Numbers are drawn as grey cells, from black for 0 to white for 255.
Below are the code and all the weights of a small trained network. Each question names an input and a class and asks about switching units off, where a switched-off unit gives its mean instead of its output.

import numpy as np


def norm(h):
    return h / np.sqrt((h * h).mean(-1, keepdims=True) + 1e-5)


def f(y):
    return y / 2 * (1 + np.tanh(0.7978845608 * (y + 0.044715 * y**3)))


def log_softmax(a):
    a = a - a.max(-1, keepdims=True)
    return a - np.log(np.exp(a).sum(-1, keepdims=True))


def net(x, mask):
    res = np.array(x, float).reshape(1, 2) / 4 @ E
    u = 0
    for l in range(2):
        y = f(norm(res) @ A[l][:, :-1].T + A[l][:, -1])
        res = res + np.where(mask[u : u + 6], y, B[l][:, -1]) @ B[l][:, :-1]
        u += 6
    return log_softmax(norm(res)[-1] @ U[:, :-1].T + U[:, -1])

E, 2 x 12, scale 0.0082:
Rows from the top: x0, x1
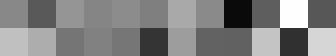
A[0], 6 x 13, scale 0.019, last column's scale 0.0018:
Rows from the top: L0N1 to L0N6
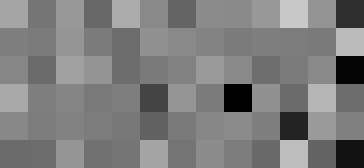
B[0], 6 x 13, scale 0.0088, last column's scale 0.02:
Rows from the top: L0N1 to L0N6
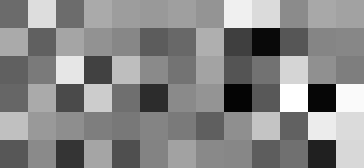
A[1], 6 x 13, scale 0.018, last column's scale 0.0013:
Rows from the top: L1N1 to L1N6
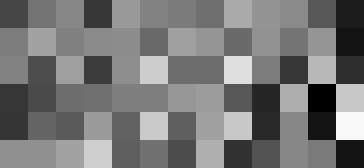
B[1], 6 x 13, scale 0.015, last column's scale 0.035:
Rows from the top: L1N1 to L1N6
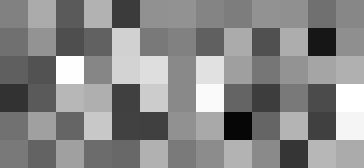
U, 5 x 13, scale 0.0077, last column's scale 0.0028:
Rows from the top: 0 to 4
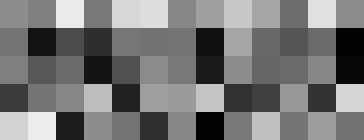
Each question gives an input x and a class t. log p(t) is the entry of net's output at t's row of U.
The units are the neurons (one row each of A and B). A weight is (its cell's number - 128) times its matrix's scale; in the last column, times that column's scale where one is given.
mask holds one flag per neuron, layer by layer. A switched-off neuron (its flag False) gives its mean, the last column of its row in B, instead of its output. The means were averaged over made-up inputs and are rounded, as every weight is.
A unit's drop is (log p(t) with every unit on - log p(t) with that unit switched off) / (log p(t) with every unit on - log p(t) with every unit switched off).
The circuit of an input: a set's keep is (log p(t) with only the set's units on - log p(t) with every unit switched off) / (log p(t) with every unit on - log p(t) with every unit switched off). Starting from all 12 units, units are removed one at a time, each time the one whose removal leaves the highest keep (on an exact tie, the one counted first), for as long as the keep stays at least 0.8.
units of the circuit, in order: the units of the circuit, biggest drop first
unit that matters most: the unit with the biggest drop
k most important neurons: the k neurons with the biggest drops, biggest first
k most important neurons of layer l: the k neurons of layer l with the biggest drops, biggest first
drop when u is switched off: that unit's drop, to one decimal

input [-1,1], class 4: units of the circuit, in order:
[L1N4, L1N3, L0N5]
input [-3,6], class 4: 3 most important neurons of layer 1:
[L1N4, L1N3, L1N5]
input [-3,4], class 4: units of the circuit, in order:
[L1N4, L1N3, L1N5]
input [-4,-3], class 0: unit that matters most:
L0N6
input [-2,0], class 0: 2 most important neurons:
[L0N4, L1N5]
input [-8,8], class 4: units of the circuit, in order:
[L1N4, L1N3]
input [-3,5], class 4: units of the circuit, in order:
[L1N4, L1N3, L1N5]
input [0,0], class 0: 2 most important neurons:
[L0N6, L0N4]
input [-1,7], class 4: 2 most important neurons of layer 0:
[L0N5, L0N6]
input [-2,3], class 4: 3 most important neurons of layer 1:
[L1N4, L1N3, L1N5]
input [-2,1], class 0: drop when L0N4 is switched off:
0.9
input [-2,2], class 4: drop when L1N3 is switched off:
0.4
